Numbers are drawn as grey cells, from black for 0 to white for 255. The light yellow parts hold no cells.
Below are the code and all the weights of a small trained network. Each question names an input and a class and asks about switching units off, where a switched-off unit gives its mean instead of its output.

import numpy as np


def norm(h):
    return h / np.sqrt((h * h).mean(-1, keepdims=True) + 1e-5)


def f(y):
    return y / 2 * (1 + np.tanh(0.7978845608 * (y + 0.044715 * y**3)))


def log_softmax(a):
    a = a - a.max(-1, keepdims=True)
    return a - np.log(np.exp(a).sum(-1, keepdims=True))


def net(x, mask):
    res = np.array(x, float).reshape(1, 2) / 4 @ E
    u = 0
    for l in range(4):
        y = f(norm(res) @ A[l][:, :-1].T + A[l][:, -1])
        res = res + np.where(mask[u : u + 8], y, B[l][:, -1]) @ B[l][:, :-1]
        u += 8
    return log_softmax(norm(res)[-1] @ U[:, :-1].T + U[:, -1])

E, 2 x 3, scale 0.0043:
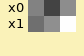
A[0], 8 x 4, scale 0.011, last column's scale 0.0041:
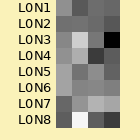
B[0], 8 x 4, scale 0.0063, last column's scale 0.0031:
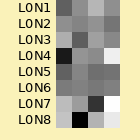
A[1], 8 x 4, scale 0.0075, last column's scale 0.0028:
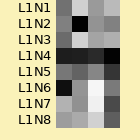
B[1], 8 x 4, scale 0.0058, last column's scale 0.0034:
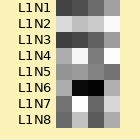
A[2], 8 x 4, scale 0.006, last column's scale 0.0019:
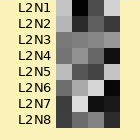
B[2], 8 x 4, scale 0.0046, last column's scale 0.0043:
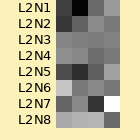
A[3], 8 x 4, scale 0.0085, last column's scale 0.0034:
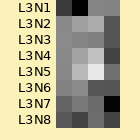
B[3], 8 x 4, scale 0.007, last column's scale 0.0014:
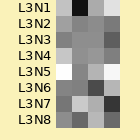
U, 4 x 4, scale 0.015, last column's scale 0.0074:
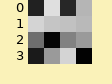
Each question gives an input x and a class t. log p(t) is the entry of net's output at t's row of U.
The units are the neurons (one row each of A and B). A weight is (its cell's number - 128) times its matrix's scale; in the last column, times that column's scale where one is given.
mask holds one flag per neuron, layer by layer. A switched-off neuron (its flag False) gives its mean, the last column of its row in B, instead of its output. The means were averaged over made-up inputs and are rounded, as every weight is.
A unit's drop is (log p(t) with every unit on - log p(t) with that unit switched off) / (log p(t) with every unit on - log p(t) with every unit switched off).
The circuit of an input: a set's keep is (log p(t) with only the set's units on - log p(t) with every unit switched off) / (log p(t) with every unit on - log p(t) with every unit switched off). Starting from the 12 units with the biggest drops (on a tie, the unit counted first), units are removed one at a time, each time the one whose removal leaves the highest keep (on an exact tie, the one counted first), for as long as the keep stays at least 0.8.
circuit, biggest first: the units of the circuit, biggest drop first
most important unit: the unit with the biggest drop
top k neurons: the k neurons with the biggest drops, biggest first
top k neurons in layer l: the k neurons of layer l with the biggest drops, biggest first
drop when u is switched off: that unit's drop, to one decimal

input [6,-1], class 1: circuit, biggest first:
(L1N2)
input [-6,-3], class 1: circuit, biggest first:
(L0N8 L1N2)
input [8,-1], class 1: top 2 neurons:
(L0N4 L1N2)
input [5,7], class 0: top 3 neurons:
(L0N8 L1N7 L0N7)
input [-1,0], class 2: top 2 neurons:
(L0N8 L1N4)
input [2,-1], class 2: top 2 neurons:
(L0N1 L1N6)
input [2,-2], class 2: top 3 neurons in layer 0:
(L0N7 L0N1 L0N8)
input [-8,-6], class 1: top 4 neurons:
(L0N8 L0N7 L0N4 L1N6)
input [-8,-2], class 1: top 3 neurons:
(L0N8 L1N2 L0N4)
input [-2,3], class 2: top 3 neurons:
(L0N7 L1N4 L1N7)
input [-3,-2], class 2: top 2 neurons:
(L0N7 L1N6)
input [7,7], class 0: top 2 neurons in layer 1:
(L1N7 L1N6)
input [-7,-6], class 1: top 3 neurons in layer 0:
(L0N8 L0N7 L0N4)
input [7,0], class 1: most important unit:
L0N4
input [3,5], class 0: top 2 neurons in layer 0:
(L0N8 L0N4)
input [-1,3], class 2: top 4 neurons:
(L0N7 L1N4 L1N7 L1N2)
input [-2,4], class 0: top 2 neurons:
(L1N6 L1N2)
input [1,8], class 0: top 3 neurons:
(L0N8 L0N4 L0N7)
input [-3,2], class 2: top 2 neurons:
(L0N7 L1N4)
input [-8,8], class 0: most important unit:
L1N2
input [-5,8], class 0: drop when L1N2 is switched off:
0.1
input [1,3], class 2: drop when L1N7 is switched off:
1.0
